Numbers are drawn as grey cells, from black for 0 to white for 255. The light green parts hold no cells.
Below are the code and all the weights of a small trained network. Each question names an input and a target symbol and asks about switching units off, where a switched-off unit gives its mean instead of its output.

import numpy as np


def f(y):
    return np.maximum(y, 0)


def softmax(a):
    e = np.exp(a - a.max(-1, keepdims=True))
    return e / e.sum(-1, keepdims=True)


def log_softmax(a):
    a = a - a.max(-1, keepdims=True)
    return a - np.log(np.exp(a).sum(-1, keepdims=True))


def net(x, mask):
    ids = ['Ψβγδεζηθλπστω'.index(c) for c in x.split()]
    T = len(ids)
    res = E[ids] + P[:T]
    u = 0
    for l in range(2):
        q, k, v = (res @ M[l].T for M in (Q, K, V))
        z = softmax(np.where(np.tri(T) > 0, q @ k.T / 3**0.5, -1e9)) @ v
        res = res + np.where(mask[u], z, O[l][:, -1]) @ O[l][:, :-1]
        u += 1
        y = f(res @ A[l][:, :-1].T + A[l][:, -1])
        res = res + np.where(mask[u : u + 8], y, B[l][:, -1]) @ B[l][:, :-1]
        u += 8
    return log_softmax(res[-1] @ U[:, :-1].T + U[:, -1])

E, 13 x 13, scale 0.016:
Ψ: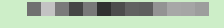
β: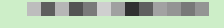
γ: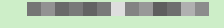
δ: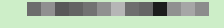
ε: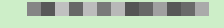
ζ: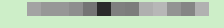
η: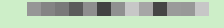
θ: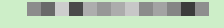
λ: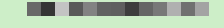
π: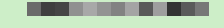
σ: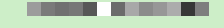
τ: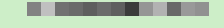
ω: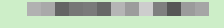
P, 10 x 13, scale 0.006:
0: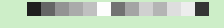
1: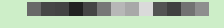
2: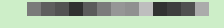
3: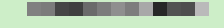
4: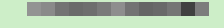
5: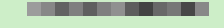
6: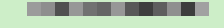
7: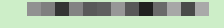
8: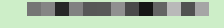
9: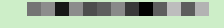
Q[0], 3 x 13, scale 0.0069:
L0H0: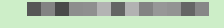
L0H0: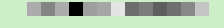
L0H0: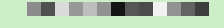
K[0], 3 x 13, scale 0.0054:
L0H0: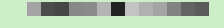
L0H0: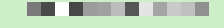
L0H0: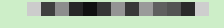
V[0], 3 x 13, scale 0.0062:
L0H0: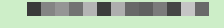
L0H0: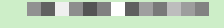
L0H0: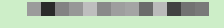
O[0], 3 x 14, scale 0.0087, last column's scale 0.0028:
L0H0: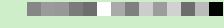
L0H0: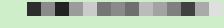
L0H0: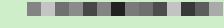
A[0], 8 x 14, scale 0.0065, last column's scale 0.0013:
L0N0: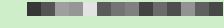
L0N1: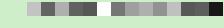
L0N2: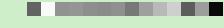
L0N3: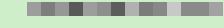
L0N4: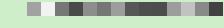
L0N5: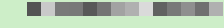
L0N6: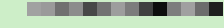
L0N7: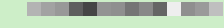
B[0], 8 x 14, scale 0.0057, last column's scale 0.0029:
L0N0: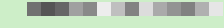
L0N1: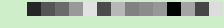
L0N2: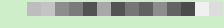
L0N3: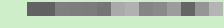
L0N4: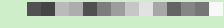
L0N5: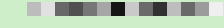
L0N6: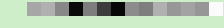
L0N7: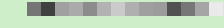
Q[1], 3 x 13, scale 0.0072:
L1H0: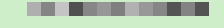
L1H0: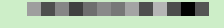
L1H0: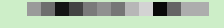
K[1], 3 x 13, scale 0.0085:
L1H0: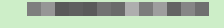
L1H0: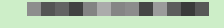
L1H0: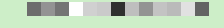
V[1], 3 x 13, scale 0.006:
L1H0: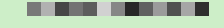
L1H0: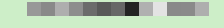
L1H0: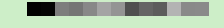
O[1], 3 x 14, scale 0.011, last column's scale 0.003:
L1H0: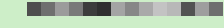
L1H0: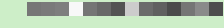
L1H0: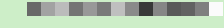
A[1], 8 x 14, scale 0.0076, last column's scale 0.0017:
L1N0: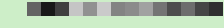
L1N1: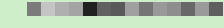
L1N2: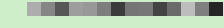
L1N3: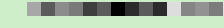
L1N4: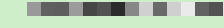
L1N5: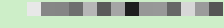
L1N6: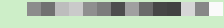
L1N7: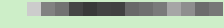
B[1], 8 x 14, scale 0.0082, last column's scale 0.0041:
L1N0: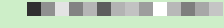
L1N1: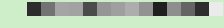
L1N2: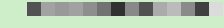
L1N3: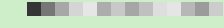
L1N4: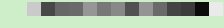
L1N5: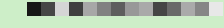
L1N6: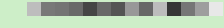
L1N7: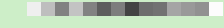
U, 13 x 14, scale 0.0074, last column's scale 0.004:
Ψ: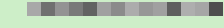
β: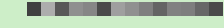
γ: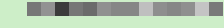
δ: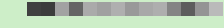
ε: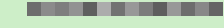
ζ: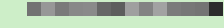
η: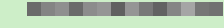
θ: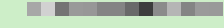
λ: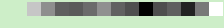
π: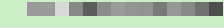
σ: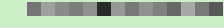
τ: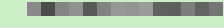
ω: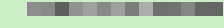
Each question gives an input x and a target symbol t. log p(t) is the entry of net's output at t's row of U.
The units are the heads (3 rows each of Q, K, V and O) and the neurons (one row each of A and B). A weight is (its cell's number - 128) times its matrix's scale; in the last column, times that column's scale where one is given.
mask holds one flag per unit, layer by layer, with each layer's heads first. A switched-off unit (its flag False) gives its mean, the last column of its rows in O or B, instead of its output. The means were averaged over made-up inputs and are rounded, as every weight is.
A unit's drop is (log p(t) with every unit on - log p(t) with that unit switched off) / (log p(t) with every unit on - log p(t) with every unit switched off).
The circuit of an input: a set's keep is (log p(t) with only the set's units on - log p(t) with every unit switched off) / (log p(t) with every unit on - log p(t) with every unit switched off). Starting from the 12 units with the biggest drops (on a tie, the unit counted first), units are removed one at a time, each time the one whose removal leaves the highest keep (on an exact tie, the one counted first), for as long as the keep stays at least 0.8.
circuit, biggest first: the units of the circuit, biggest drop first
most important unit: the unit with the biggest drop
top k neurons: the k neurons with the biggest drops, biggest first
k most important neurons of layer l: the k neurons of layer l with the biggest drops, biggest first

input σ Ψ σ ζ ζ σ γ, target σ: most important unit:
L0H0
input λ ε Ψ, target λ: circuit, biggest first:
L1H0, L1N6
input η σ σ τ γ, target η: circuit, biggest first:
L1H0, L1N5, L0N5, L1N2
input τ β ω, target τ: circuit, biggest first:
L1H0, L1N4, L1N1, L0N2
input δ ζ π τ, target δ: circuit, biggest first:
L0H0, L1N5
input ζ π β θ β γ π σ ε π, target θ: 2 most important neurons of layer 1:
L1N3, L1N7
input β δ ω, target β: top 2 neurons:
L1N1, L0N5
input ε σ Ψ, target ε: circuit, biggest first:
L0H0, L1N1, L0N2, L1H0
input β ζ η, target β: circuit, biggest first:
L1H0, L0H0, L1N1, L0N5
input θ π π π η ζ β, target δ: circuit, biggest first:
L1H0, L1N5
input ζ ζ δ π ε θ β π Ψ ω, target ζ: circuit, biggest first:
L1H0, L1N2, L1N0, L1N6
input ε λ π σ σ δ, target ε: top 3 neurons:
L0N2, L1N1, L0N5
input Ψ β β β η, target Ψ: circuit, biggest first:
L0H0, L1H0, L1N6
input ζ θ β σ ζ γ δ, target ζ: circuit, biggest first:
L1H0, L1N2, L1N6, L1N0
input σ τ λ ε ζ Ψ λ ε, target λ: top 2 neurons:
L1N3, L0N4
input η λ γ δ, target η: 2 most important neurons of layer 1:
L1N5, L1N2
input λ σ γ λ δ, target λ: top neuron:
L1N6
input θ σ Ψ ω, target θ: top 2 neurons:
L0N5, L0N2
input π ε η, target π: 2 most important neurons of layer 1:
L1N7, L1N1
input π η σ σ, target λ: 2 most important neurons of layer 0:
L0N1, L0N6
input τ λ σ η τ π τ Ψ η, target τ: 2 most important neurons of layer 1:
L1N4, L1N1
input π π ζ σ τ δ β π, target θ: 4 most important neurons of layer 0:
L0N6, L0N4, L0N7, L0N1
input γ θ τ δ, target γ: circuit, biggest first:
L0H0, L0N5, L1H0, L0N2
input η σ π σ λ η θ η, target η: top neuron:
L1N5
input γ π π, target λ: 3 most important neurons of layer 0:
L0N4, L0N0, L0N7
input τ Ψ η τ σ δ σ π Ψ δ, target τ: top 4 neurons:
L0N4, L1N4, L0N6, L1N1
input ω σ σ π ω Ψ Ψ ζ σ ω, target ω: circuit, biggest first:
L1H0, L1N4, L0N5, L1N3
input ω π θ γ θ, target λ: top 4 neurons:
L1N3, L1N0, L1N5, L0N2
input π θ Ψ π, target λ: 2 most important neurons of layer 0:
L0N1, L0N5
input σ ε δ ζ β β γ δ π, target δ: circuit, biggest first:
L1N0
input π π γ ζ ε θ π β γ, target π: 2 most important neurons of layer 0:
L0N6, L0N4
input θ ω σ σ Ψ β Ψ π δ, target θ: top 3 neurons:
L0N6, L1N3, L1N7
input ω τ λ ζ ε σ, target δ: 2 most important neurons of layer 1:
L1N0, L1N7
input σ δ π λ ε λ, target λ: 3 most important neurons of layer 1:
L1N3, L1N0, L1N5
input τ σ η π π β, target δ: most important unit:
L1N5
